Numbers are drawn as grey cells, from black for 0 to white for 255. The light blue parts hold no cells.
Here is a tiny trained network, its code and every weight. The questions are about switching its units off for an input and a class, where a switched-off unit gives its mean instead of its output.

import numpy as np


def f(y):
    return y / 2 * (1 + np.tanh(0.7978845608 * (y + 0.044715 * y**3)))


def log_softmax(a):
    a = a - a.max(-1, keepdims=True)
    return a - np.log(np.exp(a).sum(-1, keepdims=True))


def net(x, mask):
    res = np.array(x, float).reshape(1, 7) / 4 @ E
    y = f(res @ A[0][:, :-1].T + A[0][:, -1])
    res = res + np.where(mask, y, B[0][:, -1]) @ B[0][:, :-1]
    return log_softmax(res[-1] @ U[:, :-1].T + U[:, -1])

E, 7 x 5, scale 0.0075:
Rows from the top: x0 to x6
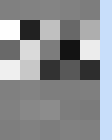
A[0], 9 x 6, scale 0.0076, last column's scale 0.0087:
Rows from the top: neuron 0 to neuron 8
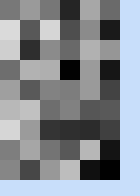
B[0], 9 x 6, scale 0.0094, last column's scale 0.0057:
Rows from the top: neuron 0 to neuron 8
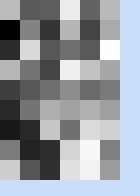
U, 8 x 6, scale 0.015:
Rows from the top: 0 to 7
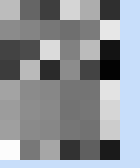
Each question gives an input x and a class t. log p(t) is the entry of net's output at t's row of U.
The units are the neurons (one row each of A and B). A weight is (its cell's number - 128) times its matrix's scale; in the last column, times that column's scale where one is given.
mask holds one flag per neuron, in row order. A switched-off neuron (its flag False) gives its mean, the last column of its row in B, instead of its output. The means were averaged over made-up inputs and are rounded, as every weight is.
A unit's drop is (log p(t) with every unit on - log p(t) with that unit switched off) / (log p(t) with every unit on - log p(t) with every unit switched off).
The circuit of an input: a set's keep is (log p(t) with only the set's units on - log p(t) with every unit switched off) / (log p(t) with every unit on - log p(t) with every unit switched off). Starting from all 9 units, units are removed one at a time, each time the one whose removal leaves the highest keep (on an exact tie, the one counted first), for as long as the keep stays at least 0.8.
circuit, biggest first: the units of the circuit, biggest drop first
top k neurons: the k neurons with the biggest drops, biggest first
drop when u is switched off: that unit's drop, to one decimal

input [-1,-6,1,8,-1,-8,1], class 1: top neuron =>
(neuron 7)
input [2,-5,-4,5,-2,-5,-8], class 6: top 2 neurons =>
(neuron 2; neuron 1)
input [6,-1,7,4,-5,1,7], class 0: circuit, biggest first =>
(neuron 3; neuron 0)
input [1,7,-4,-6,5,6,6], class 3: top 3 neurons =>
(neuron 2; neuron 1; neuron 6)
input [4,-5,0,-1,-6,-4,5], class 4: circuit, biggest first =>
(neuron 2; neuron 1)
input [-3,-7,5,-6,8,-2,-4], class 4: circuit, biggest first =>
(neuron 2; neuron 6; neuron 1)
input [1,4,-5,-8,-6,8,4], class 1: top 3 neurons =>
(neuron 6; neuron 2; neuron 5)
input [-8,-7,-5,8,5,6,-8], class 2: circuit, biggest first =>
(neuron 6; neuron 5)
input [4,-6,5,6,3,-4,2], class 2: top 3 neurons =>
(neuron 6; neuron 5; neuron 2)
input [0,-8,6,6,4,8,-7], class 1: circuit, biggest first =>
(neuron 2; neuron 6)
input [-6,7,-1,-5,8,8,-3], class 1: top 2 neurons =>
(neuron 6; neuron 5)
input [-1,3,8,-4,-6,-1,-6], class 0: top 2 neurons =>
(neuron 3; neuron 0)
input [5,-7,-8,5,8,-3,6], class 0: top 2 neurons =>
(neuron 8; neuron 2)
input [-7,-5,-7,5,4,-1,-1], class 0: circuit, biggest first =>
(neuron 8)
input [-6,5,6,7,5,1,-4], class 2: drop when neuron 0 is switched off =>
-0.1
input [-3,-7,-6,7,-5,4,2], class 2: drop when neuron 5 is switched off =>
0.2
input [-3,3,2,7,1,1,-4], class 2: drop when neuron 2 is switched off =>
0.0
